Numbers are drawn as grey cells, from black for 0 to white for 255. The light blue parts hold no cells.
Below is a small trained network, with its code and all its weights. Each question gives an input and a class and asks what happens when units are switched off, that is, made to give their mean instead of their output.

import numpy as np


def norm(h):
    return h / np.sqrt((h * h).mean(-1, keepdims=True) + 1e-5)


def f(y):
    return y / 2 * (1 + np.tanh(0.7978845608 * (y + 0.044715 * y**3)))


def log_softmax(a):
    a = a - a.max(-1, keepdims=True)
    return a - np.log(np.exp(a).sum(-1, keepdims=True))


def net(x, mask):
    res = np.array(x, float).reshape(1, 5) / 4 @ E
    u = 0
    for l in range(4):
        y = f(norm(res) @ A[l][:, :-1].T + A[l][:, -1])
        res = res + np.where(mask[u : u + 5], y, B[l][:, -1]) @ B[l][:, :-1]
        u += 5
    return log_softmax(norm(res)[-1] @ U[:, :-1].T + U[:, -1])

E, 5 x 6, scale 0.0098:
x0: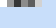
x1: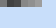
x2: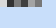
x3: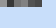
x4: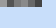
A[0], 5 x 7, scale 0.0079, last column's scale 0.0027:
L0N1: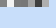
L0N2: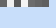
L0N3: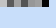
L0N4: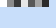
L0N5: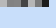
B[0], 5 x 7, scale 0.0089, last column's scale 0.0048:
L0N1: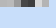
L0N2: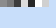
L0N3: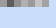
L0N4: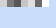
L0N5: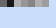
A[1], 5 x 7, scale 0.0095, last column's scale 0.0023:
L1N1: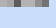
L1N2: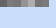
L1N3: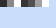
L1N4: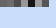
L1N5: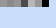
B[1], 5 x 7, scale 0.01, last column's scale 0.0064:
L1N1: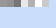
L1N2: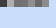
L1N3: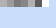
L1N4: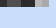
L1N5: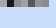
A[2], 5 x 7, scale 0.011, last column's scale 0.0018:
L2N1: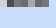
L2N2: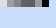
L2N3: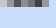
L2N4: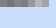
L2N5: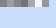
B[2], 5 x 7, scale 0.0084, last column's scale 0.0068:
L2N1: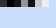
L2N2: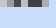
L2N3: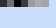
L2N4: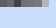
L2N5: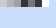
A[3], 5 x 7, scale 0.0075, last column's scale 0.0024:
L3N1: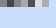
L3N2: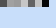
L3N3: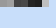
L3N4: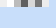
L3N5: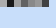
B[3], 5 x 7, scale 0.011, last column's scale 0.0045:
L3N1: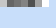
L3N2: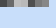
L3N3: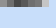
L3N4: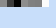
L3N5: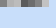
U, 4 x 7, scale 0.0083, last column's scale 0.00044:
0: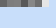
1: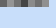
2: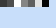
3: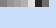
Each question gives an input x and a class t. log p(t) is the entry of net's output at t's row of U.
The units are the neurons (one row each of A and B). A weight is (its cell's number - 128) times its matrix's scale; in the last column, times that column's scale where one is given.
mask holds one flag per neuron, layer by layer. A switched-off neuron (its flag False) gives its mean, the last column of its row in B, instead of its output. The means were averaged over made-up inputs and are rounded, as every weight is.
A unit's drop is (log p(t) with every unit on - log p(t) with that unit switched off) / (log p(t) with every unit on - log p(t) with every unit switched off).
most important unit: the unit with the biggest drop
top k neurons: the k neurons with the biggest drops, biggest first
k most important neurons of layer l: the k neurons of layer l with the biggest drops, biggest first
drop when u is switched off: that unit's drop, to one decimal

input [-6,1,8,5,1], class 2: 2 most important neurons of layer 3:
[L3N4, L3N5]
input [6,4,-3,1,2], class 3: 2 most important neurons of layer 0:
[L0N4, L0N1]
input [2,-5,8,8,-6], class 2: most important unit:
L0N5
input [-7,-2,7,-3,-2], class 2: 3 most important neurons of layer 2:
[L2N1, L2N5, L2N2]
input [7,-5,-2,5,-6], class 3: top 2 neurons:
[L0N4, L1N1]
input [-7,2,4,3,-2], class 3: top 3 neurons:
[L0N1, L1N4, L1N2]
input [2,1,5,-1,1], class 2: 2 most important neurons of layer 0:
[L0N5, L0N3]
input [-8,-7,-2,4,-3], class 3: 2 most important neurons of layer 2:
[L2N1, L2N5]
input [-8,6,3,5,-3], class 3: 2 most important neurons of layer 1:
[L1N4, L1N2]
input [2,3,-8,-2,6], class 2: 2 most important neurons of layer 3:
[L3N2, L3N4]
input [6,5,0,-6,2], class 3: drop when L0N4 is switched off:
0.4
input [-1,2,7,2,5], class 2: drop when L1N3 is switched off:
0.2
